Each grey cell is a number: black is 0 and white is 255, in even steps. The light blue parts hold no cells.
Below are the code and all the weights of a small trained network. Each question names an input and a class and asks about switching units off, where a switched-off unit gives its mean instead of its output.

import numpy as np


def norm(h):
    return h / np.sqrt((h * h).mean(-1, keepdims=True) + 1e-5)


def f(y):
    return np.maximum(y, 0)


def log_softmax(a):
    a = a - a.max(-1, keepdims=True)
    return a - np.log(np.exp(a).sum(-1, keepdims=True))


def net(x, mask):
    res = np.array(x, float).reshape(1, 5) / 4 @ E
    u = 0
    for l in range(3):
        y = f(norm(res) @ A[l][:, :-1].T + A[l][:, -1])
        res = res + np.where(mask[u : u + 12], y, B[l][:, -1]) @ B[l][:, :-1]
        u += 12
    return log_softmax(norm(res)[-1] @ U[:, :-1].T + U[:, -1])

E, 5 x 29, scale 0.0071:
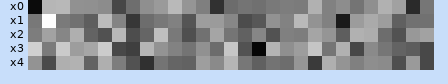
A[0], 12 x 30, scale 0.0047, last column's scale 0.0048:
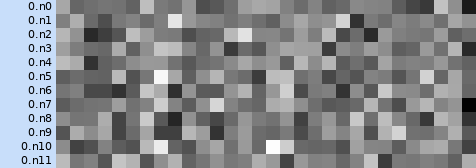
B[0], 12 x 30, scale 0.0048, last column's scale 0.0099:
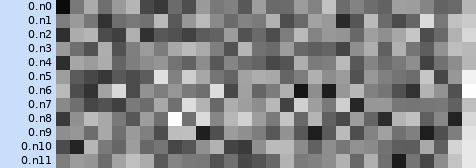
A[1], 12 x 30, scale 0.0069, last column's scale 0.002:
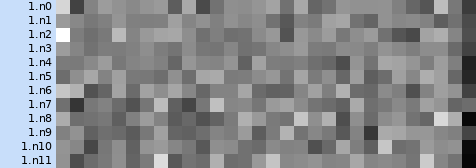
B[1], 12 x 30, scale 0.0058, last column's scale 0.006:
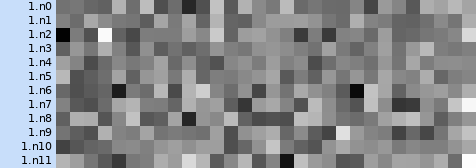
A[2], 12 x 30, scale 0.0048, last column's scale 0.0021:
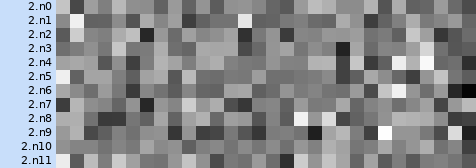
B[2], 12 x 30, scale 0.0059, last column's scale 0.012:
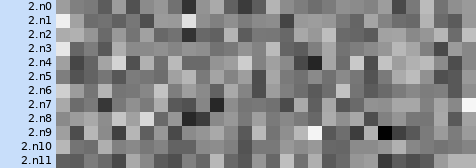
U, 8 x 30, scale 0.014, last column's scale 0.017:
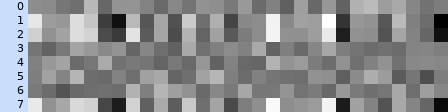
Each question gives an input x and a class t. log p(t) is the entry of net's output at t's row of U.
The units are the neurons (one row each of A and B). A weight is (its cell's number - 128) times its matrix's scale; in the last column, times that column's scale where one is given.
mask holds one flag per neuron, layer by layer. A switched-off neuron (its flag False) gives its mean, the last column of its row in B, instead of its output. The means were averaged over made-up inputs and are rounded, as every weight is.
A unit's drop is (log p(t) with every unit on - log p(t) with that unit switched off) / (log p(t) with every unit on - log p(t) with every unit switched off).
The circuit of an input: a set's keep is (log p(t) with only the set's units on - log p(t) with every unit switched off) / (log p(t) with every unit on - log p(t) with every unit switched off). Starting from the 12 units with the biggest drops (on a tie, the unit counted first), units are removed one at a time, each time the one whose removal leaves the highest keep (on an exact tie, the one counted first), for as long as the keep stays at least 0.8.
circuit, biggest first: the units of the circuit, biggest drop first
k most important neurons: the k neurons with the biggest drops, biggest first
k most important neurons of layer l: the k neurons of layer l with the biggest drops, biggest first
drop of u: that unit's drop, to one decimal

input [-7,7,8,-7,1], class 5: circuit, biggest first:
0.n8
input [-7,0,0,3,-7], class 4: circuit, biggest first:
0.n6, 0.n2
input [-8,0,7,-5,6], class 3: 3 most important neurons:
0.n6, 0.n10, 1.n7
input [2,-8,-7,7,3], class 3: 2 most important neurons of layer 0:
0.n11, 0.n2
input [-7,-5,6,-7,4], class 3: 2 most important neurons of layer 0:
0.n8, 0.n1
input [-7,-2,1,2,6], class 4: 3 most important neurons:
0.n2, 1.n8, 0.n0
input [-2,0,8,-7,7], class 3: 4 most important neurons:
0.n6, 0.n10, 1.n7, 1.n11
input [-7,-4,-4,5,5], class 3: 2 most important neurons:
2.n7, 1.n0
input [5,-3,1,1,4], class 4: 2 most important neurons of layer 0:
0.n6, 0.n8
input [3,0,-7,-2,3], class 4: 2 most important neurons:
0.n6, 2.n8
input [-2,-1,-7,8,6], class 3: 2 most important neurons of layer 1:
1.n0, 1.n2
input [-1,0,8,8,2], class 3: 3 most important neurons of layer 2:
2.n11, 2.n0, 2.n7
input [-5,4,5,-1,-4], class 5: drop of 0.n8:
0.4
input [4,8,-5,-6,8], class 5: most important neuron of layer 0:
0.n10
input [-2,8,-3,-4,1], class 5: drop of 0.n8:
0.2
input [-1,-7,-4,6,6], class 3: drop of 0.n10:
0.0
